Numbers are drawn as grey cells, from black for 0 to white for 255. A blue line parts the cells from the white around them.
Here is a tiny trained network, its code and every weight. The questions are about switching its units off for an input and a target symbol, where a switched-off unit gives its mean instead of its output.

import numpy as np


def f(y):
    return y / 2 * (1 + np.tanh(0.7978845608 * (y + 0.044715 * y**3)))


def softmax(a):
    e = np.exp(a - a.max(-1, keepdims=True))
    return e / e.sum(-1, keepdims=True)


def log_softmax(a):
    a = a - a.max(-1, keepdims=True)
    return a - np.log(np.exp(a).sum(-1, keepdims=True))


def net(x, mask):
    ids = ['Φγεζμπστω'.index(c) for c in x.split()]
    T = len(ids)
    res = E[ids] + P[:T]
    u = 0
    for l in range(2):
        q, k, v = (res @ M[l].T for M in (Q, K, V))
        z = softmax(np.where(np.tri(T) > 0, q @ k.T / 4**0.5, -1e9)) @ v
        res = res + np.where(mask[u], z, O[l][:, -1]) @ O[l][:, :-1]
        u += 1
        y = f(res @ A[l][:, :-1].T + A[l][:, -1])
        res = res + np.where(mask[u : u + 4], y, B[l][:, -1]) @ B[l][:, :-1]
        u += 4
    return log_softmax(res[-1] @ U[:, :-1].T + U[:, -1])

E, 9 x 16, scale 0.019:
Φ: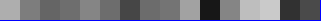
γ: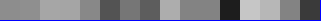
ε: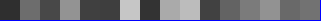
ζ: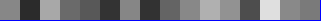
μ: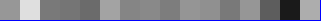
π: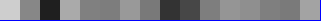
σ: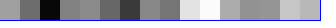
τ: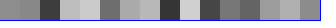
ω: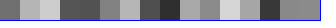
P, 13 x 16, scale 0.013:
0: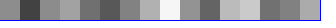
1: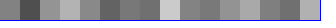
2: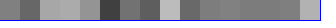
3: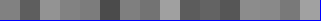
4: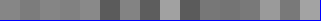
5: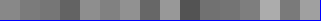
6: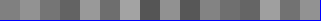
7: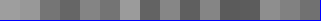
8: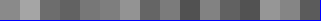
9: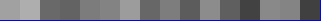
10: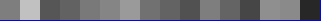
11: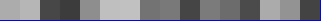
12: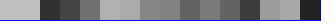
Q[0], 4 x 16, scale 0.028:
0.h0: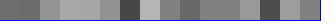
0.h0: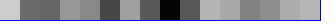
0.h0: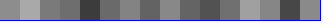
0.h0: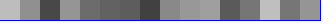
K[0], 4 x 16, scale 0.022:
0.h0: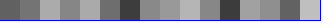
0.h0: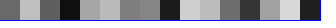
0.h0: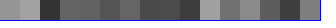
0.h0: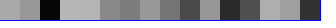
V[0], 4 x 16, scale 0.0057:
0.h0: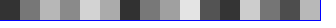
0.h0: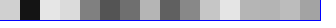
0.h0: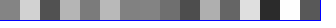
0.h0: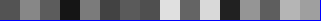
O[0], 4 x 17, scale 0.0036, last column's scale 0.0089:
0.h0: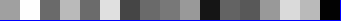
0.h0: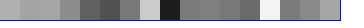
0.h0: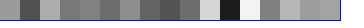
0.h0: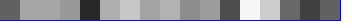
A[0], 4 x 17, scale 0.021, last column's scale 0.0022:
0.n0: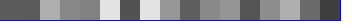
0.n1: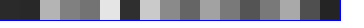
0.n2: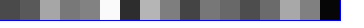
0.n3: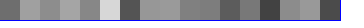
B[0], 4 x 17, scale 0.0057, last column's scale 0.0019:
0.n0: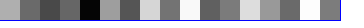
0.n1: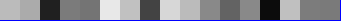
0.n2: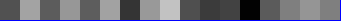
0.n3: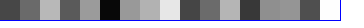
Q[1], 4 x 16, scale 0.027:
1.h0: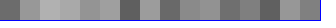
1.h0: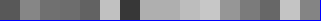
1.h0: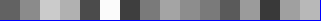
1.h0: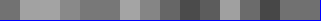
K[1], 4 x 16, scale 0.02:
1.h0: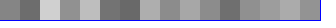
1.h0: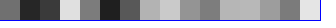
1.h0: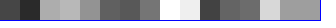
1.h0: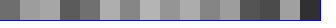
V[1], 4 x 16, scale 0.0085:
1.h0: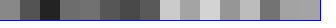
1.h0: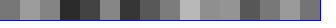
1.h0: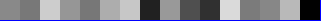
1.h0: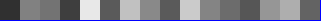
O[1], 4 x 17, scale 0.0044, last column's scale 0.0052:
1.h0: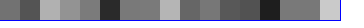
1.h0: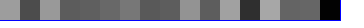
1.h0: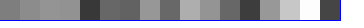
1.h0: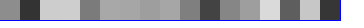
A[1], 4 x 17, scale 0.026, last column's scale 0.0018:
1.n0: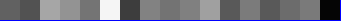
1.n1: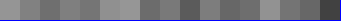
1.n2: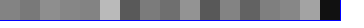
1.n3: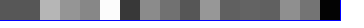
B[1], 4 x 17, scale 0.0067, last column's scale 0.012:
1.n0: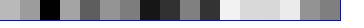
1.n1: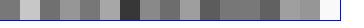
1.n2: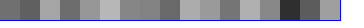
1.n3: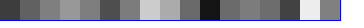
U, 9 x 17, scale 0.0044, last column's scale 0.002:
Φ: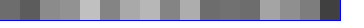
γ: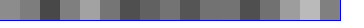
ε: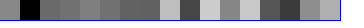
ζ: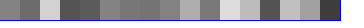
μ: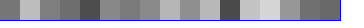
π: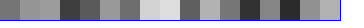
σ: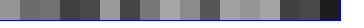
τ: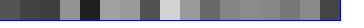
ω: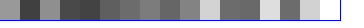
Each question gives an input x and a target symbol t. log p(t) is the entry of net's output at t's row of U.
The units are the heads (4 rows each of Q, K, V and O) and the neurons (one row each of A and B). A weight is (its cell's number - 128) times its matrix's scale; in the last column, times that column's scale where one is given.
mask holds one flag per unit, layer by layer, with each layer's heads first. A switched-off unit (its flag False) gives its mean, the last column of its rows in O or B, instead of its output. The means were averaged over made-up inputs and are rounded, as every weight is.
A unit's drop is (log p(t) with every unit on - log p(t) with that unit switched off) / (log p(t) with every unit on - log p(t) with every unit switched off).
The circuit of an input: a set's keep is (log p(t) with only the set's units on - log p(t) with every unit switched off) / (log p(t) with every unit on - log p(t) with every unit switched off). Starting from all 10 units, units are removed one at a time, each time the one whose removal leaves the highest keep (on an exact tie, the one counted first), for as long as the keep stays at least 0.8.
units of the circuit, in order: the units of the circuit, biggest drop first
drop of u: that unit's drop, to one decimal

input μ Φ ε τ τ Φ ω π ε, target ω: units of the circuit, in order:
1.h0
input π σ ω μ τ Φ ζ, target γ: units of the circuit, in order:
0.h0, 1.n1, 1.h0
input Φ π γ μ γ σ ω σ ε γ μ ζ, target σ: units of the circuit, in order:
1.h0, 0.h0, 1.n1
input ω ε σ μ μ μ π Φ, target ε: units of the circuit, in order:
0.h0, 1.h0
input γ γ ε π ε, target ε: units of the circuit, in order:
1.h0, 0.h0
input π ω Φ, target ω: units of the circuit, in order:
1.h0, 0.h0
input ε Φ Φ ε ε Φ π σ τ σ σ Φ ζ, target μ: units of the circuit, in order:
0.h0, 1.n1
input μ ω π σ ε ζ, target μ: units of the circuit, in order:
0.h0, 1.h0
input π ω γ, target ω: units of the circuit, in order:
1.h0, 0.h0
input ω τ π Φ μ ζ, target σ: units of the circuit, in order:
1.h0, 0.h0
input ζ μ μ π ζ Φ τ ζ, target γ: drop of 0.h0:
0.4
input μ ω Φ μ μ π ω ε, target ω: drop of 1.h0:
0.9
